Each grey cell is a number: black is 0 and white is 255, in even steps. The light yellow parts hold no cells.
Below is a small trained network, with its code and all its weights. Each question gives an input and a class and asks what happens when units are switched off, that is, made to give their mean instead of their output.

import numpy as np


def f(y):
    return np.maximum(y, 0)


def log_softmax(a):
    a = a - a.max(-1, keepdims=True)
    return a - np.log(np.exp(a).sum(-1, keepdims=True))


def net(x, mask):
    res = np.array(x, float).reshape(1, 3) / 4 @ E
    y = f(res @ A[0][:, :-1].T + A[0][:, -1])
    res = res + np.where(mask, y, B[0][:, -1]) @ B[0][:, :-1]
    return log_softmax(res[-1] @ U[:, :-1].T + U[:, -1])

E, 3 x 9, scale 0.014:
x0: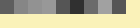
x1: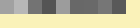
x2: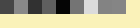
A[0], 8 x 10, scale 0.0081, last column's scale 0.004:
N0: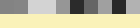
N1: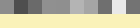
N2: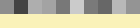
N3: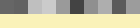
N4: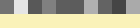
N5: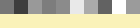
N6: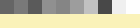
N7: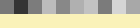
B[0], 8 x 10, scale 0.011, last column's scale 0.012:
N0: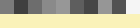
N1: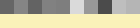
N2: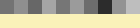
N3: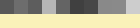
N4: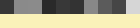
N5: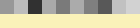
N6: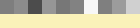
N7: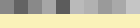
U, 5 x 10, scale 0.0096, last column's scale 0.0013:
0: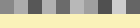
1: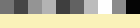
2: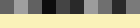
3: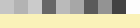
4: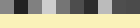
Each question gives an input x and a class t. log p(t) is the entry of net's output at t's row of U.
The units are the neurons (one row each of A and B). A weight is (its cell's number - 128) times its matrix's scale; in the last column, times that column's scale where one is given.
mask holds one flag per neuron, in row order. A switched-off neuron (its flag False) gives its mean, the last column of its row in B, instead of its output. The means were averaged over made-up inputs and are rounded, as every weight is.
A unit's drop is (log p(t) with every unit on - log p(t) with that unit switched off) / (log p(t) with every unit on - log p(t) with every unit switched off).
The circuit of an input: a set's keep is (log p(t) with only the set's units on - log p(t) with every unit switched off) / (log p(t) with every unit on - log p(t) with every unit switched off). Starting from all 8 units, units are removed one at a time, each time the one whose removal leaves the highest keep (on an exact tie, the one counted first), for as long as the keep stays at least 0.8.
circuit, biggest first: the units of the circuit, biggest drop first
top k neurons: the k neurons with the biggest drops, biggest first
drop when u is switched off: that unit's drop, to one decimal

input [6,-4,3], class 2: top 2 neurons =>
(N4; N7)
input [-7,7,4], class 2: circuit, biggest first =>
(N4)
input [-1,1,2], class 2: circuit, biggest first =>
(N5; N7)
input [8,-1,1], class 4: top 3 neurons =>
(N0; N3; N6)
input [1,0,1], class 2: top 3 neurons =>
(N7; N5; N0)
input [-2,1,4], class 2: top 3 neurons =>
(N4; N2; N5)
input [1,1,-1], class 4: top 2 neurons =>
(N4; N6)
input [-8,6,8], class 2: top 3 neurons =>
(N4; N2; N7)
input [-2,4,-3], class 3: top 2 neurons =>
(N3; N4)
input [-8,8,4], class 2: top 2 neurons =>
(N4; N7)
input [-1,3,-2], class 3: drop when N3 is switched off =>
0.3
